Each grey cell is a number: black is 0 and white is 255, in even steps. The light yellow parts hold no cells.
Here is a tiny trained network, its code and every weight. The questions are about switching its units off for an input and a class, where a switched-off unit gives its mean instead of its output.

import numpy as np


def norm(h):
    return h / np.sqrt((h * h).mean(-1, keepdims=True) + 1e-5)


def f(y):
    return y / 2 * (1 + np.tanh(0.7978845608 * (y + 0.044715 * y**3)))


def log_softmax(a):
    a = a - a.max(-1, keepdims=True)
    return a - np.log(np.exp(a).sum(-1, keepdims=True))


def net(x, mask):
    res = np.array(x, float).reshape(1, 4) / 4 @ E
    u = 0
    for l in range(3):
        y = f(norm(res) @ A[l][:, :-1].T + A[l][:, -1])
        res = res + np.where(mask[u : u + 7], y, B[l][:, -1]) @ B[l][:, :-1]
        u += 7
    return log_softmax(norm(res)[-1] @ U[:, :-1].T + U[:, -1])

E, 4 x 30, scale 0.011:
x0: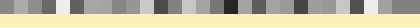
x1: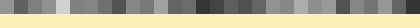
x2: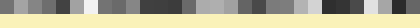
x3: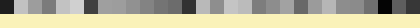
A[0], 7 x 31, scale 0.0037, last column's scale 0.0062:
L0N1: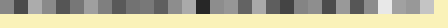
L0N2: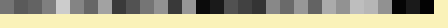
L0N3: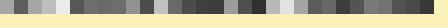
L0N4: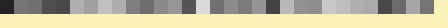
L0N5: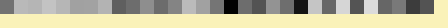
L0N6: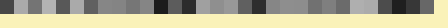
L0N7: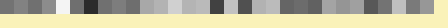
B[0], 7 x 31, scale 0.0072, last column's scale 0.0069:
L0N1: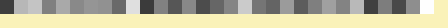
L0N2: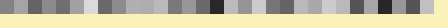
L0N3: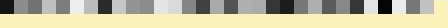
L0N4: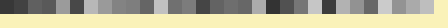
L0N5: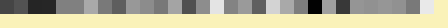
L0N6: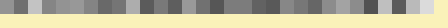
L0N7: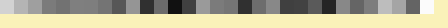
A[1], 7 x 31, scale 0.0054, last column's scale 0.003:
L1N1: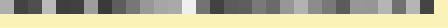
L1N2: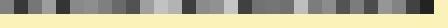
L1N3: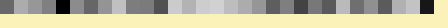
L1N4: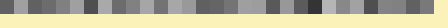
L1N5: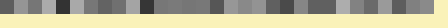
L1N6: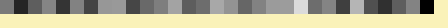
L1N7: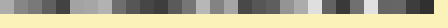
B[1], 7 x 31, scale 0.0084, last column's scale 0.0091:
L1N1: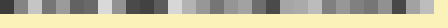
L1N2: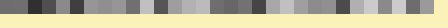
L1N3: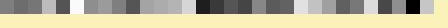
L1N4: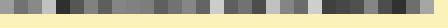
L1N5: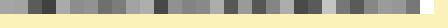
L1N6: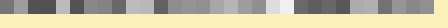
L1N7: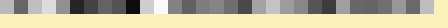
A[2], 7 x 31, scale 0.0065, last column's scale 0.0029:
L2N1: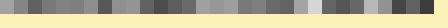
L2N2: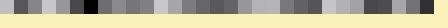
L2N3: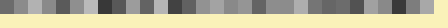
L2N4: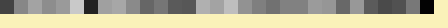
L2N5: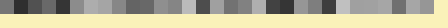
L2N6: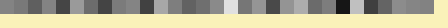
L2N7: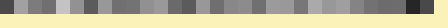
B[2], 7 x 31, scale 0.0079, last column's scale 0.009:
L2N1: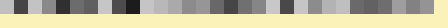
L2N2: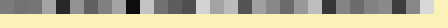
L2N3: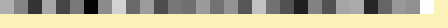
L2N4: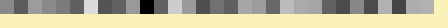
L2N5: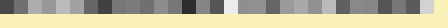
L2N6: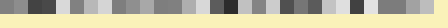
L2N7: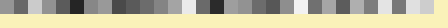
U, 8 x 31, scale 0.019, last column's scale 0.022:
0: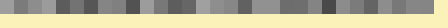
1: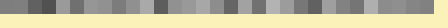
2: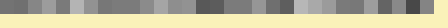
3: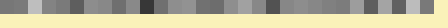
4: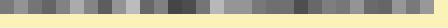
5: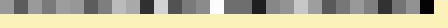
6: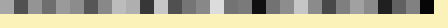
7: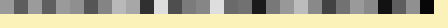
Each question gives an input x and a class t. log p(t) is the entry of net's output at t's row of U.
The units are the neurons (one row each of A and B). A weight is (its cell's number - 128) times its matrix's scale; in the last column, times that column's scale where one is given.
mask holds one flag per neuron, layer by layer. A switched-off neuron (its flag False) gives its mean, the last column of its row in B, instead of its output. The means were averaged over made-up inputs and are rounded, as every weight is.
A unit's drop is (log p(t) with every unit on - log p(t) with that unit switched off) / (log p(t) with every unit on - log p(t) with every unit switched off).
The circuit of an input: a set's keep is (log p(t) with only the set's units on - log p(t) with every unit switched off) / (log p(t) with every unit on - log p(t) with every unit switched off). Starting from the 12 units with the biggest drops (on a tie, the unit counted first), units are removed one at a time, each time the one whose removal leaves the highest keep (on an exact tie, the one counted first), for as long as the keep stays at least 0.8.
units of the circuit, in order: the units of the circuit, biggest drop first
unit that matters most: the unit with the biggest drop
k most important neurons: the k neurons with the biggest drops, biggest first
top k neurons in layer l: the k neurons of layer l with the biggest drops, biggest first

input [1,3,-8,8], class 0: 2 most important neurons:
L2N2, L0N1
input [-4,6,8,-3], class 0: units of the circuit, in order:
L2N3
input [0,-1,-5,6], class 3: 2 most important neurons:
L2N4, L1N7
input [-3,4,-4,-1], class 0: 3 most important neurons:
L2N2, L1N3, L0N5
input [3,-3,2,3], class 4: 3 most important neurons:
L0N5, L0N4, L1N5
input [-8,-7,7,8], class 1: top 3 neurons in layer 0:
L0N1, L0N7, L0N3
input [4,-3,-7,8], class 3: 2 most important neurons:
L2N7, L2N4
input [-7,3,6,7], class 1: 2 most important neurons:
L2N6, L0N1
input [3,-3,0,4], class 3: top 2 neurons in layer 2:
L2N7, L2N6
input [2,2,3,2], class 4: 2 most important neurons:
L0N5, L0N6
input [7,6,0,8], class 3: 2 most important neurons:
L2N7, L1N5
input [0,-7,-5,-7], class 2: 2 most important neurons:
L1N3, L0N6
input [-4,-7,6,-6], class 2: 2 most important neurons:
L1N3, L0N7
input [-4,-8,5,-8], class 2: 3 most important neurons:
L1N3, L0N6, L2N5
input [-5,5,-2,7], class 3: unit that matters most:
L2N4
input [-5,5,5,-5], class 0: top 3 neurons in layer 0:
L0N5, L0N4, L0N1
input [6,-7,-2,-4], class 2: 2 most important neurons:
L1N3, L1N5
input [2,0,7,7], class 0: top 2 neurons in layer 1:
L1N7, L1N1
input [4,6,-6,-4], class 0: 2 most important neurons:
L2N2, L1N3
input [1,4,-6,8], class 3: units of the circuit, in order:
L2N7
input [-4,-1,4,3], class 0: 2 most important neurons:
L0N1, L0N5
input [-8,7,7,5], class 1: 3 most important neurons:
L2N6, L1N2, L0N7
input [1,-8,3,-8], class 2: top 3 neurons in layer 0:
L0N6, L0N4, L0N7
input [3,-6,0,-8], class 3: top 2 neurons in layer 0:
L0N1, L0N3
